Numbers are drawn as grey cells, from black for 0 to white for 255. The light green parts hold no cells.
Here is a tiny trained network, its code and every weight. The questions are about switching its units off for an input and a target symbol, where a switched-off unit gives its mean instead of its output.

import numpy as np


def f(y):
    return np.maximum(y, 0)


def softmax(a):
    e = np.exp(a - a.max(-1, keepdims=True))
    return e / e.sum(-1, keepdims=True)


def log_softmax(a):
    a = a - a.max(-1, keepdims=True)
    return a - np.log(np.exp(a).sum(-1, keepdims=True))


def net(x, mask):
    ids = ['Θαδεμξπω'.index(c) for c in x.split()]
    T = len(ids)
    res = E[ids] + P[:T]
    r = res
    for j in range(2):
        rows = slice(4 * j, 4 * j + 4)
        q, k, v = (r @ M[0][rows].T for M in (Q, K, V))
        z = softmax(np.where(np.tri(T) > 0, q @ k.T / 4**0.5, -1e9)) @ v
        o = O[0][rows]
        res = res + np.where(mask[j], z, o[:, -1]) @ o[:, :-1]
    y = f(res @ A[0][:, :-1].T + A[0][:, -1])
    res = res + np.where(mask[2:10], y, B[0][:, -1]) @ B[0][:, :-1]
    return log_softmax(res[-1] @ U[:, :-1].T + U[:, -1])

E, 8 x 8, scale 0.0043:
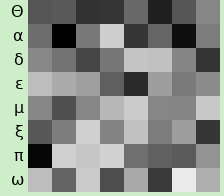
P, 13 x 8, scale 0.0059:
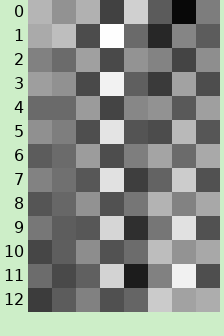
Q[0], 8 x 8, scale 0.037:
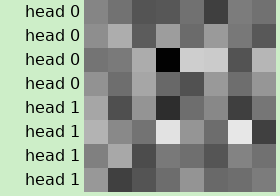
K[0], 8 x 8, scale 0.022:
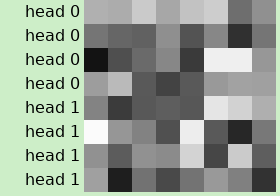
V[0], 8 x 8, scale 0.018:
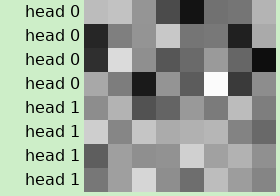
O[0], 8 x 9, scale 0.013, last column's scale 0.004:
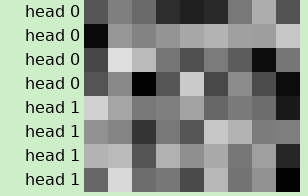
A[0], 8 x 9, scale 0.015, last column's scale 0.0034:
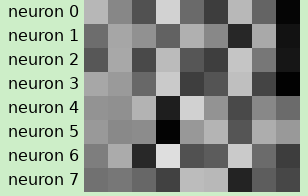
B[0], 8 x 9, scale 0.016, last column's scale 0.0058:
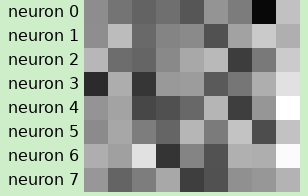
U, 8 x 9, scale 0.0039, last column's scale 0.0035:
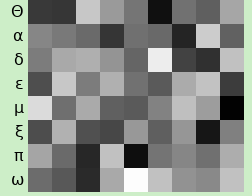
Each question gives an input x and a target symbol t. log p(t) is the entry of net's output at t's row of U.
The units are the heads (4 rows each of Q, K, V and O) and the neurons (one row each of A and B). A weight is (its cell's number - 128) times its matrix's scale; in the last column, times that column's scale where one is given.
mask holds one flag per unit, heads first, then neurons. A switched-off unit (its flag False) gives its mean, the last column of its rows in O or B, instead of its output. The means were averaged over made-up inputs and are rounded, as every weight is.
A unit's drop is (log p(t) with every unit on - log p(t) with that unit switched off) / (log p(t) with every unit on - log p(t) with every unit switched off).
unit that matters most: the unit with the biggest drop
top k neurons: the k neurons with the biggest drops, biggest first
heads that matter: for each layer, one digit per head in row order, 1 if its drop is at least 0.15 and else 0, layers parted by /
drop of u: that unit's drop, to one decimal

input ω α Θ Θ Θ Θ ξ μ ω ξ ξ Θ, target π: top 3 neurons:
[neuron 0; neuron 6; neuron 3]
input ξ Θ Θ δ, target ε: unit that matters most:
neuron 3
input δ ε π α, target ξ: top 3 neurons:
[neuron 0; neuron 3; neuron 6]
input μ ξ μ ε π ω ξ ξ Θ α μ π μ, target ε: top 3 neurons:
[neuron 1; neuron 2; neuron 0]
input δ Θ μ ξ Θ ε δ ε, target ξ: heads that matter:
11
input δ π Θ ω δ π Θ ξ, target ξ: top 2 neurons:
[neuron 0; neuron 3]
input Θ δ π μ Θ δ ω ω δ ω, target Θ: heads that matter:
01
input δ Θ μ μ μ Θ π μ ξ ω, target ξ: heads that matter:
11
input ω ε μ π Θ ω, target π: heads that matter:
11
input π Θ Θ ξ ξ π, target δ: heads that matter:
10
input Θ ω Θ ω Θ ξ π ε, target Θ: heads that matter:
01
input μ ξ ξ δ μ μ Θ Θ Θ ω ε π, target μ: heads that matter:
11
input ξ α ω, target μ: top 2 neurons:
[neuron 5; neuron 3]
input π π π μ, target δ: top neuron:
[neuron 2]
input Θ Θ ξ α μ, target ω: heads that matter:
10
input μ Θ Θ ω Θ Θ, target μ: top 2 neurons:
[neuron 6; neuron 3]
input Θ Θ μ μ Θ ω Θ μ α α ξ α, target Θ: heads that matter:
01
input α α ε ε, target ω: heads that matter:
11
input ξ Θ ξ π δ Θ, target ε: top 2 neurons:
[neuron 3; neuron 6]
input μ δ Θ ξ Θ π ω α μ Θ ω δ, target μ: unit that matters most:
head 1
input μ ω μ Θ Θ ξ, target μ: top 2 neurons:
[neuron 6; neuron 3]
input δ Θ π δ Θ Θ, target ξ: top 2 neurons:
[neuron 0; neuron 3]
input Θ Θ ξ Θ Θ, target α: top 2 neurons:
[neuron 4; neuron 1]
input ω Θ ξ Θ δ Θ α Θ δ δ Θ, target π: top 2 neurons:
[neuron 7; neuron 6]
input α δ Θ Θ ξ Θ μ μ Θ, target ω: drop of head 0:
0.7
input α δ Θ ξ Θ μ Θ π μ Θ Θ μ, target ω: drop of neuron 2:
0.3
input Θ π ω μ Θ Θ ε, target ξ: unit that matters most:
neuron 5
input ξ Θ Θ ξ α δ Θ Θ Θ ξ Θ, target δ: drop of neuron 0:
-0.1
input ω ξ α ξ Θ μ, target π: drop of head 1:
0.4
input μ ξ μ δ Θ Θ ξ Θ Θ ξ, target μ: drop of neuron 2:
0.0
